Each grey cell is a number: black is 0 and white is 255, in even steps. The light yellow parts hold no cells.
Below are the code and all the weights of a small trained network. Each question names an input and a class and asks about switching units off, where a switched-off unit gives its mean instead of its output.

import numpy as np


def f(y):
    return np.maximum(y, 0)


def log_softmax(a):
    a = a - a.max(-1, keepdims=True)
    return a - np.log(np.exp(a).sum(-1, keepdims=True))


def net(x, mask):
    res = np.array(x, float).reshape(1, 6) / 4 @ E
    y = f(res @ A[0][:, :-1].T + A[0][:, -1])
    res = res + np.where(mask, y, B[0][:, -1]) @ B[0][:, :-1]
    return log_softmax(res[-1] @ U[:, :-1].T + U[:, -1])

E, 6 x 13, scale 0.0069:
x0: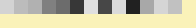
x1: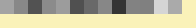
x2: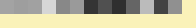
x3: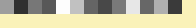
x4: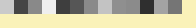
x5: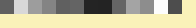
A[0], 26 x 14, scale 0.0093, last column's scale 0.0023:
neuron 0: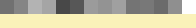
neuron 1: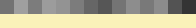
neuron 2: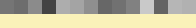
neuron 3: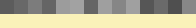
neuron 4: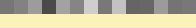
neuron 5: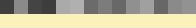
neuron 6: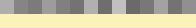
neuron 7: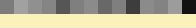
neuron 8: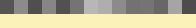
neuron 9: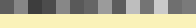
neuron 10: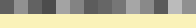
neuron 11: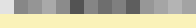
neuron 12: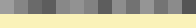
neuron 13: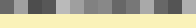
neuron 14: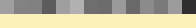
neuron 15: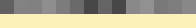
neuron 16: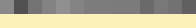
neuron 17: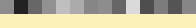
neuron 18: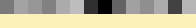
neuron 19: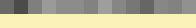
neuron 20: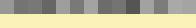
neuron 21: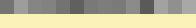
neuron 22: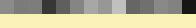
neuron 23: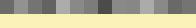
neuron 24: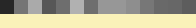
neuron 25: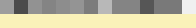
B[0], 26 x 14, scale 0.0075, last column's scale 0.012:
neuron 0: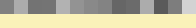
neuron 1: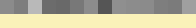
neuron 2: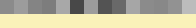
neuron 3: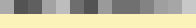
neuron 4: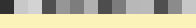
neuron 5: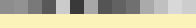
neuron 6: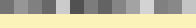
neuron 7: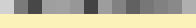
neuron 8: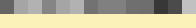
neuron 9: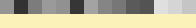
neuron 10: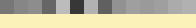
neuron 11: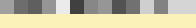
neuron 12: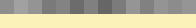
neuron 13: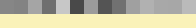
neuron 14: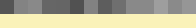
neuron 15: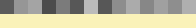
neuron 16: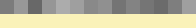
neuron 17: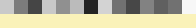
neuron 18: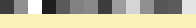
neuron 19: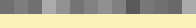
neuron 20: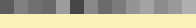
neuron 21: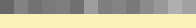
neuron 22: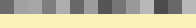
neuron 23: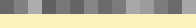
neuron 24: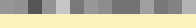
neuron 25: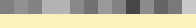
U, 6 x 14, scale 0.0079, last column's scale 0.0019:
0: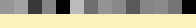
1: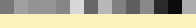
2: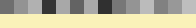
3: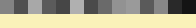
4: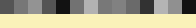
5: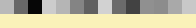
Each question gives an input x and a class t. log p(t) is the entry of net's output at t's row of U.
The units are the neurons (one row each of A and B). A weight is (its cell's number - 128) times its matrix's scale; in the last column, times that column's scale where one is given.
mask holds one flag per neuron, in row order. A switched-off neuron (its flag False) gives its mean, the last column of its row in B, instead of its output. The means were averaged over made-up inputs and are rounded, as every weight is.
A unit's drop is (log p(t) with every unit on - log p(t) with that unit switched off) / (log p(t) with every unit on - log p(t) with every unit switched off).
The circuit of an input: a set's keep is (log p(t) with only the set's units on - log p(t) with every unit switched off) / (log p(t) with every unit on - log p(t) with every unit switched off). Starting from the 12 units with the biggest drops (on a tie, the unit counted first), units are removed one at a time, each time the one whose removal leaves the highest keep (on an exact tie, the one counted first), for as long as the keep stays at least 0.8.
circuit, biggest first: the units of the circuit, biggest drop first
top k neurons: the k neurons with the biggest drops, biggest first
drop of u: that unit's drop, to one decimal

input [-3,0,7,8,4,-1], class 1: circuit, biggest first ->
[neuron 18; neuron 17]
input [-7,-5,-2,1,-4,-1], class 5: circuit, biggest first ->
[neuron 17]
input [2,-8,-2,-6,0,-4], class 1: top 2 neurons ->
[neuron 8; neuron 5]
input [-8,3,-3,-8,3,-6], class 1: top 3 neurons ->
[neuron 8; neuron 11; neuron 9]
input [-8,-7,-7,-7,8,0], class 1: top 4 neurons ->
[neuron 8; neuron 11; neuron 9; neuron 5]
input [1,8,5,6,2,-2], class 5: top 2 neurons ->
[neuron 17; neuron 4]
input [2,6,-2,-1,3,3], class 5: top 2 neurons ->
[neuron 18; neuron 4]
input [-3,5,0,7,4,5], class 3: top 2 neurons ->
[neuron 18; neuron 17]
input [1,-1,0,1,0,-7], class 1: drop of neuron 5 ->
0.2
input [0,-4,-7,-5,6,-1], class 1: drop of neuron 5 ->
0.1
